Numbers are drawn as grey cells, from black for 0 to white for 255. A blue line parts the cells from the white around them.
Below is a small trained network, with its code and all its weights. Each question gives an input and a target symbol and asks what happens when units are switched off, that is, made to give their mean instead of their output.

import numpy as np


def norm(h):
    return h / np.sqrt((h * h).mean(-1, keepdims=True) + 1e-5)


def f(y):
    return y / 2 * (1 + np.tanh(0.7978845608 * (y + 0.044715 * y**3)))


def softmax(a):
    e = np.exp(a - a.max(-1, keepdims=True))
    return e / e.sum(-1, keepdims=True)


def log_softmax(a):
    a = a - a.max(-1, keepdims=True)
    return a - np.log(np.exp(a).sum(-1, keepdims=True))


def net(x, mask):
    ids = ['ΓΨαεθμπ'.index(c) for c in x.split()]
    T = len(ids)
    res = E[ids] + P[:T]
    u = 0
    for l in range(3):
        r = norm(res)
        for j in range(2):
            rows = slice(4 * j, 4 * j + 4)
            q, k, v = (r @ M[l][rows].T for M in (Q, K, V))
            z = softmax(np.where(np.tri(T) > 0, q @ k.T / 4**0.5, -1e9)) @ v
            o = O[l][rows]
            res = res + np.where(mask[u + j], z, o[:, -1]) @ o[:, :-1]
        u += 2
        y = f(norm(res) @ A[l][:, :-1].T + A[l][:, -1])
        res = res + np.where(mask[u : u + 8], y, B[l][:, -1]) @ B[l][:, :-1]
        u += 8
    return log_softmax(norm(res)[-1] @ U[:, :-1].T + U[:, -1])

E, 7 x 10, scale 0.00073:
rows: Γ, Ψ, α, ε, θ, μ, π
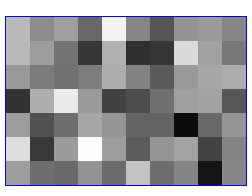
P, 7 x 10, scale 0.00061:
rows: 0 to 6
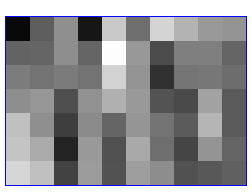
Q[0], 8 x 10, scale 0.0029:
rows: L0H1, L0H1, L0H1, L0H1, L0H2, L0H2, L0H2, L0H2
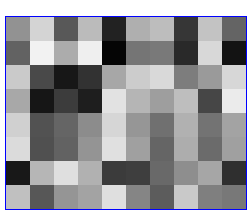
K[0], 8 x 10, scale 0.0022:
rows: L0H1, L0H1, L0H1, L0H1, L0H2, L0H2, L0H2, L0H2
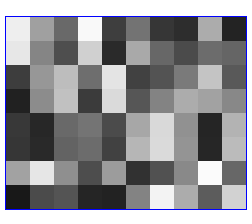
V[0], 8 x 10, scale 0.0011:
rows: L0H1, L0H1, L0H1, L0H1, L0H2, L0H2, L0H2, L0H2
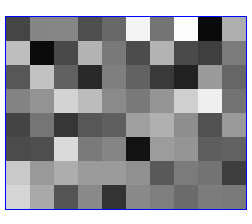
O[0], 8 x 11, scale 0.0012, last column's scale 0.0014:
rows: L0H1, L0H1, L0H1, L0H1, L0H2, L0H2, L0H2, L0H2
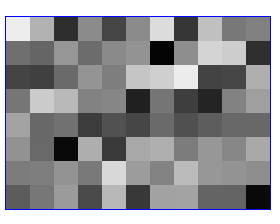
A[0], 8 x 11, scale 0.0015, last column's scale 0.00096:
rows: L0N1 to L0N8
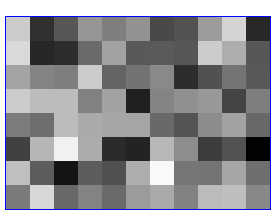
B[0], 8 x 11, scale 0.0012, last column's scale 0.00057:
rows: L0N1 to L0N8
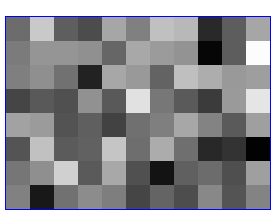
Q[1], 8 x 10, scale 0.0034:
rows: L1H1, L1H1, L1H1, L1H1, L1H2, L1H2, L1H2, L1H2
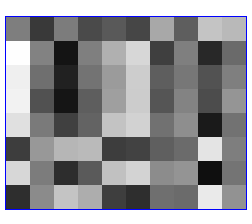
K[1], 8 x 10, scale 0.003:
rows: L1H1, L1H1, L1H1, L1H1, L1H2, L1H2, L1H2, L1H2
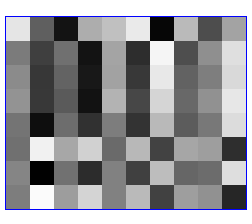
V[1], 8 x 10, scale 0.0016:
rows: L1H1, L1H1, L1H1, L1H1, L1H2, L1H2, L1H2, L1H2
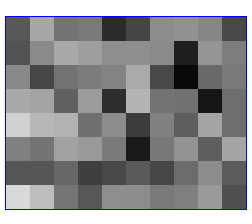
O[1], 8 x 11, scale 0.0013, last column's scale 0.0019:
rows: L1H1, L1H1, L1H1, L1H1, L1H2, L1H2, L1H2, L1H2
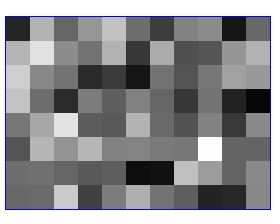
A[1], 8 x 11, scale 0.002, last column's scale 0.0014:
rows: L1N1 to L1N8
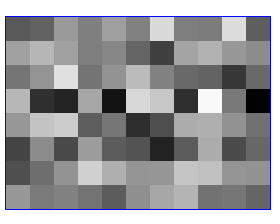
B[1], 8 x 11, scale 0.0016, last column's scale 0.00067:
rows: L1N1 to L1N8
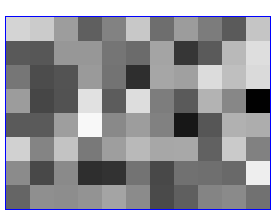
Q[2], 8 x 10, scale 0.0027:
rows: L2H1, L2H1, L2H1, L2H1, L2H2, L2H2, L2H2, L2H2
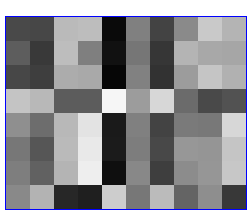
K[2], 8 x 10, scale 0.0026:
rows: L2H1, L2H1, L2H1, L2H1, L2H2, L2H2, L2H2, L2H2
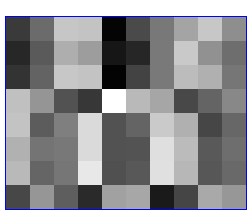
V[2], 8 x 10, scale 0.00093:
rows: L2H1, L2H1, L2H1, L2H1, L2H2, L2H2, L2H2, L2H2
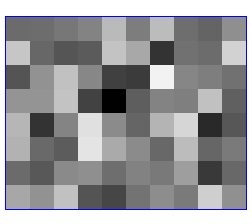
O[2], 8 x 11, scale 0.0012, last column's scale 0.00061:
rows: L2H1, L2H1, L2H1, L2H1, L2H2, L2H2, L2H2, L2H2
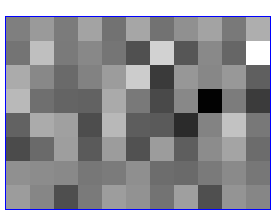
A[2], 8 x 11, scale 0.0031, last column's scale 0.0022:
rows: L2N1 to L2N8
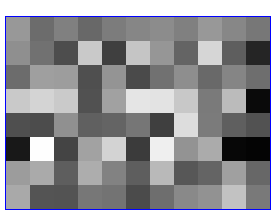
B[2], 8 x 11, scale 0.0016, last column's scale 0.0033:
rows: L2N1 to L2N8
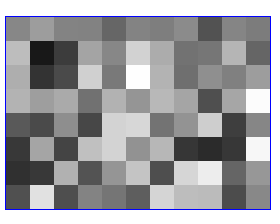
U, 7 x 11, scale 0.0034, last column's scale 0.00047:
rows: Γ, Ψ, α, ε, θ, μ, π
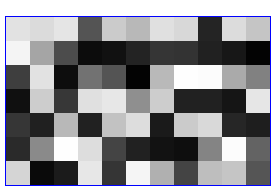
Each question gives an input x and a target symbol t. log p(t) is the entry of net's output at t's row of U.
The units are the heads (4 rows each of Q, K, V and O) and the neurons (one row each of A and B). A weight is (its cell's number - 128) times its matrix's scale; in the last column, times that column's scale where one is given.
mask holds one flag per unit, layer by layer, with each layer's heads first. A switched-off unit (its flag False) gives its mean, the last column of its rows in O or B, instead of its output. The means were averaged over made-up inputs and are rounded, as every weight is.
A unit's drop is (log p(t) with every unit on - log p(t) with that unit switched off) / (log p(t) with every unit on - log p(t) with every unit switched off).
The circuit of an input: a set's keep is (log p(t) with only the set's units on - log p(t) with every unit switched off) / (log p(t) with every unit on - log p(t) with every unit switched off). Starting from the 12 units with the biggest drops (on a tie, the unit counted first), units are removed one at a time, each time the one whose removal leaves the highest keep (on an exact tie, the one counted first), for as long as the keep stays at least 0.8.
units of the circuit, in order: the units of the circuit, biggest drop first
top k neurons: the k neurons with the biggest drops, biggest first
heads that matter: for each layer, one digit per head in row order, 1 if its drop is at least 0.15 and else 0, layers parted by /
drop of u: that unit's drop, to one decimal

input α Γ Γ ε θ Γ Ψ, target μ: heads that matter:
01 / 00 / 00
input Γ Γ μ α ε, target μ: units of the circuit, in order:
[L0H1; L2N6; L1N5]
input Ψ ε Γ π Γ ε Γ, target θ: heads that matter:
00 / 10 / 00
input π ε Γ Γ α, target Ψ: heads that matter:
10 / 10 / 00
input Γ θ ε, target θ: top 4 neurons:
[L2N5; L1N7; L0N7; L2N6]
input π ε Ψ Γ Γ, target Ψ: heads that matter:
10 / 00 / 00
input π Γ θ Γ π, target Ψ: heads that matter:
10 / 10 / 00
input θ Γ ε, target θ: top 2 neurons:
[L1N7; L2N5]
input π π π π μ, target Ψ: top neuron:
[L0N7]
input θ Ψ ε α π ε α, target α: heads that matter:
10 / 01 / 00
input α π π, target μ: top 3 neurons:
[L0N7; L1N5; L2N6]
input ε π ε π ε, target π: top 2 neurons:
[L1N4; L2N2]
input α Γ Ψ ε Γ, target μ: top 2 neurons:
[L0N7; L1N5]
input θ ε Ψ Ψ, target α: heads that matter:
00 / 01 / 00
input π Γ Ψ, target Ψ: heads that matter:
10 / 00 / 00
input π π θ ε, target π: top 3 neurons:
[L1N4; L0N7; L2N2]
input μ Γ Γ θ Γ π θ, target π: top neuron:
[L1N4]
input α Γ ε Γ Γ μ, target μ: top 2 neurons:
[L0N7; L1N5]
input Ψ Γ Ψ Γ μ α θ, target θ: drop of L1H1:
0.7
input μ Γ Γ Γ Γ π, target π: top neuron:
[L2N2]
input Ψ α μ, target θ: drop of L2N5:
0.2
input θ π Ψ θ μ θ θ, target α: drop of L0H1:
0.2
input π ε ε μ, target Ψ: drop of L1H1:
0.1
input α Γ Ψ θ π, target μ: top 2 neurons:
[L1N5; L0N7]
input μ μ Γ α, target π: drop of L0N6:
0.0
